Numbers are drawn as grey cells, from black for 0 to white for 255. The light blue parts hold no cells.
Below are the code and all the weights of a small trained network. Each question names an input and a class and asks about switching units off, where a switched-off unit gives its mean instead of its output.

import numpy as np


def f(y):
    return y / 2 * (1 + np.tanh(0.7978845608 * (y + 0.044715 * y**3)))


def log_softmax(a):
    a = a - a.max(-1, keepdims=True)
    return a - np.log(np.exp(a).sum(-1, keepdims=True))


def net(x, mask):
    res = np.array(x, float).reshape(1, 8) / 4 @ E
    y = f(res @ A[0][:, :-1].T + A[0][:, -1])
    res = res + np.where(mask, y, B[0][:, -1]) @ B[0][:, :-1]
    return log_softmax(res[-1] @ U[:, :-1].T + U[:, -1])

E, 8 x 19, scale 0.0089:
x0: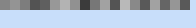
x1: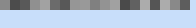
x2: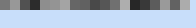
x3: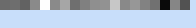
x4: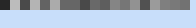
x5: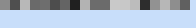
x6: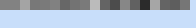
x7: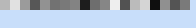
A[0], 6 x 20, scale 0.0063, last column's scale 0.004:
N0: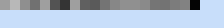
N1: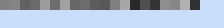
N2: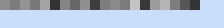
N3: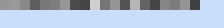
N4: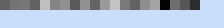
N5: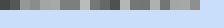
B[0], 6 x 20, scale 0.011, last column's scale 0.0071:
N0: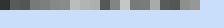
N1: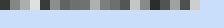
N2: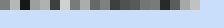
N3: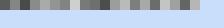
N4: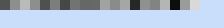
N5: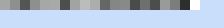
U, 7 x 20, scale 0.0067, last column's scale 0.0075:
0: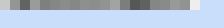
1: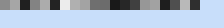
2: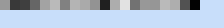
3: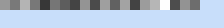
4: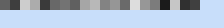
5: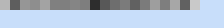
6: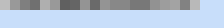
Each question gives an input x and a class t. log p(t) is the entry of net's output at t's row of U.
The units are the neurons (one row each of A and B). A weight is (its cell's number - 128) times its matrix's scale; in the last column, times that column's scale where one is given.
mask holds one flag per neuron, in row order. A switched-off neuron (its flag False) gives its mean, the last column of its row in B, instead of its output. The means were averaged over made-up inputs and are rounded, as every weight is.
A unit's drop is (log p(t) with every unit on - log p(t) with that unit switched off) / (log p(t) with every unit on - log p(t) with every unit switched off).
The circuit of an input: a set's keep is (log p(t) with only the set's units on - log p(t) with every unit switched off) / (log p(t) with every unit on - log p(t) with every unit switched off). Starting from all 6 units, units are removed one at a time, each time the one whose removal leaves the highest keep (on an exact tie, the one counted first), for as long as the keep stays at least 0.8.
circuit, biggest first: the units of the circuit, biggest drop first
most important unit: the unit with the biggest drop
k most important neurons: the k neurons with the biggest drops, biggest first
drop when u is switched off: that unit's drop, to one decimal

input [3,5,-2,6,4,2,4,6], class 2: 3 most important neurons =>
N3, N0, N1
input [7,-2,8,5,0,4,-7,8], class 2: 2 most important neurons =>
N3, N0
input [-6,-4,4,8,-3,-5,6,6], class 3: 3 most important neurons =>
N4, N2, N5
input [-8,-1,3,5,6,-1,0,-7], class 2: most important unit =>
N5
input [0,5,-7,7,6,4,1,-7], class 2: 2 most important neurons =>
N5, N1
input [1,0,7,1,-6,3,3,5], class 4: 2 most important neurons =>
N1, N5
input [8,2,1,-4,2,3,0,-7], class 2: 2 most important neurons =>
N5, N4
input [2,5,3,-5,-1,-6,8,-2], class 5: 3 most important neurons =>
N2, N4, N0
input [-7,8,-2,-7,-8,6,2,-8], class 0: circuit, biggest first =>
N2, N5
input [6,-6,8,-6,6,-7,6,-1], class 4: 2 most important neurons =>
N1, N2
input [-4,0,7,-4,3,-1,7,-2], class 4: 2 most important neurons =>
N1, N4
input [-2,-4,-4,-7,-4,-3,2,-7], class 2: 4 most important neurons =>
N5, N4, N2, N1
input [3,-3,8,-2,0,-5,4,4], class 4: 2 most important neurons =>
N1, N2
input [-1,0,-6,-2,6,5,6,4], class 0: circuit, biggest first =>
N2
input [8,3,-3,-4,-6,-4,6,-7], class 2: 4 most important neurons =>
N5, N2, N4, N1
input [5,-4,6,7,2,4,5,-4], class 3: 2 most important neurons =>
N4, N3
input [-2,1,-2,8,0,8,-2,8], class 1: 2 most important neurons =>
N2, N5
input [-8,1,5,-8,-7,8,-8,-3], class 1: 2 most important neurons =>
N2, N4
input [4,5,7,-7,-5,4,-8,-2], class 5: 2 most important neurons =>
N4, N2
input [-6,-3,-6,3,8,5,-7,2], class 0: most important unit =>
N1
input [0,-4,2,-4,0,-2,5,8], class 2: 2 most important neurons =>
N3, N0
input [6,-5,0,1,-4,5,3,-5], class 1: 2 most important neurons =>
N2, N3
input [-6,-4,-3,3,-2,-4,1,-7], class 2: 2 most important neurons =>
N5, N2
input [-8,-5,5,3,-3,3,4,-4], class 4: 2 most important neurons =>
N1, N3
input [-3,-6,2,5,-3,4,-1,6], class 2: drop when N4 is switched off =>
-0.2
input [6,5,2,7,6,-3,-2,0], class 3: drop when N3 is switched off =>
0.0
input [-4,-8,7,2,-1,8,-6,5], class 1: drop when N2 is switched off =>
1.3
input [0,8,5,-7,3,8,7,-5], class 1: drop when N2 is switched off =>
0.9
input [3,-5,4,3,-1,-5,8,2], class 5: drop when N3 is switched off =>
0.1
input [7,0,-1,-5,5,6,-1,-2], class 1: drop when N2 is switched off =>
0.8
